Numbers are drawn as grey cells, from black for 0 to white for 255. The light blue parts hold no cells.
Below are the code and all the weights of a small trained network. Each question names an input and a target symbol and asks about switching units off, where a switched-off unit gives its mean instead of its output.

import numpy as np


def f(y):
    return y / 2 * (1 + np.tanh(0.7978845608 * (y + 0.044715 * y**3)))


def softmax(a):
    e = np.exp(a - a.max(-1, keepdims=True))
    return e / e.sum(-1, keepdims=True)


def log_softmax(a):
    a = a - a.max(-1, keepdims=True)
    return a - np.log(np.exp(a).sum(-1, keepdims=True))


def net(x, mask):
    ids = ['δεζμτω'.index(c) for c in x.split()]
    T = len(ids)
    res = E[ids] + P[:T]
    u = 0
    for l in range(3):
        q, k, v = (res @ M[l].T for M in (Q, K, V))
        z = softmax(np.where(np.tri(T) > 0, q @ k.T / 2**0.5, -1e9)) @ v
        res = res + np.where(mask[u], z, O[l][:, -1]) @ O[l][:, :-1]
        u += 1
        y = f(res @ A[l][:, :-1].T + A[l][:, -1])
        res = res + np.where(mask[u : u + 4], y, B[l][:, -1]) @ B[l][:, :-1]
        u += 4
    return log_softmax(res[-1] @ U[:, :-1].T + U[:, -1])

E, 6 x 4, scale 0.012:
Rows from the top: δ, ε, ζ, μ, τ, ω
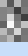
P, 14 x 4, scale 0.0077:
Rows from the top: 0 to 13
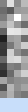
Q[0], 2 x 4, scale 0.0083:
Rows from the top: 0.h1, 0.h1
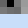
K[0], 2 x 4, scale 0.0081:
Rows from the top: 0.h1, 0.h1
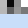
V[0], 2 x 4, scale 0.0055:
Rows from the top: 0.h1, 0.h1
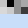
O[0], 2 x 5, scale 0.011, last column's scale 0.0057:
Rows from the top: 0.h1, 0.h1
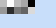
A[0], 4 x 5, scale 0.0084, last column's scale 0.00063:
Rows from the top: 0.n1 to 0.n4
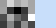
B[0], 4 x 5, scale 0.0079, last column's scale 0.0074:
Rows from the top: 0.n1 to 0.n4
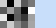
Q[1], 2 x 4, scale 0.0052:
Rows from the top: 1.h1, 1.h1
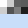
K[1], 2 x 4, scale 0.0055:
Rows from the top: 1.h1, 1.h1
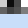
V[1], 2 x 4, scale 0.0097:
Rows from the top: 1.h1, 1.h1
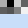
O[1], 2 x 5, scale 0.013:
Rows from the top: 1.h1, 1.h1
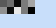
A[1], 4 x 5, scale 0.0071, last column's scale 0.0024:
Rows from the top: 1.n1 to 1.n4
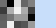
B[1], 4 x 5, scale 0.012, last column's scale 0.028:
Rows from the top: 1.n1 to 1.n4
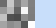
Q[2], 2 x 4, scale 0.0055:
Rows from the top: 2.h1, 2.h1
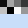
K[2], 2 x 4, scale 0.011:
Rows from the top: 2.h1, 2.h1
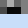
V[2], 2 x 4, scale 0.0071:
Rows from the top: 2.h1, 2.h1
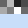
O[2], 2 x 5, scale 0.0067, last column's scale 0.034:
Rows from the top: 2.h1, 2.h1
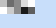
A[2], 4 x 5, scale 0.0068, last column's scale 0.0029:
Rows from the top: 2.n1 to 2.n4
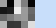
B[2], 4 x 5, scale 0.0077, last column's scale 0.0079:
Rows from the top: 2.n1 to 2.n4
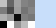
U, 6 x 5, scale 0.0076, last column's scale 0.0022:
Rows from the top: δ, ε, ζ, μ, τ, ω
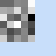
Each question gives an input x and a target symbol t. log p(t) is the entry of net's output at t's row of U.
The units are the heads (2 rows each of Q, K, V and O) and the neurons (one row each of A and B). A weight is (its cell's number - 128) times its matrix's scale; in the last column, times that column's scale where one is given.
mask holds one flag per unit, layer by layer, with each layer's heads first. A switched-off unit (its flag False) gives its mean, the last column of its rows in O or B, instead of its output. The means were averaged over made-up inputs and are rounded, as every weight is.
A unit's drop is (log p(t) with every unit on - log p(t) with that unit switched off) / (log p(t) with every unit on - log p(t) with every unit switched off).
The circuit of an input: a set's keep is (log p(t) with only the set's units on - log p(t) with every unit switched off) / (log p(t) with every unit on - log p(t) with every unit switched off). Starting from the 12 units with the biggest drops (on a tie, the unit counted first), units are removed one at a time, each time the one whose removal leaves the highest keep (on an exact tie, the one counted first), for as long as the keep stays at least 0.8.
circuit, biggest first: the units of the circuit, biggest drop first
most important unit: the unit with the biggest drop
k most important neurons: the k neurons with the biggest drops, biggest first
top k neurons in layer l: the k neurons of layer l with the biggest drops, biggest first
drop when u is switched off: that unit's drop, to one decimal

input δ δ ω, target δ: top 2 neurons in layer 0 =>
(0.n1, 0.n2)
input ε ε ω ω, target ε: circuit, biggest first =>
(1.h1, 0.h1)
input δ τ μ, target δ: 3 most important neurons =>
(1.n4, 0.n1, 0.n2)
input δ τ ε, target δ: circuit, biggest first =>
(1.h1, 2.h1, 2.n4)
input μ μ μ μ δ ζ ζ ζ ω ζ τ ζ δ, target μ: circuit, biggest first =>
(2.h1, 1.h1)
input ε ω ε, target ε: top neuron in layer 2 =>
(2.n4)
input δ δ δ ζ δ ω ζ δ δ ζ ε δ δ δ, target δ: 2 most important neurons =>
(1.n4, 0.n2)
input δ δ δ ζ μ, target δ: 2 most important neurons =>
(0.n1, 1.n4)
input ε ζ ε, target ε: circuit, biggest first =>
(1.h1, 0.h1)
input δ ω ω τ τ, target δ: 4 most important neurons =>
(1.n4, 0.n1, 0.n2, 0.n4)
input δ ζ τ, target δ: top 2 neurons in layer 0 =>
(0.n2, 0.n1)
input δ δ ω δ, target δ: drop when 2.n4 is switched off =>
0.1
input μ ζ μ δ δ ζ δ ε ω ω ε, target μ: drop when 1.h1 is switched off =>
0.5
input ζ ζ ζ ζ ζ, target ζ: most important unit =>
1.h1
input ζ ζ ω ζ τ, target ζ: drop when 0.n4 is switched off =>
0.1
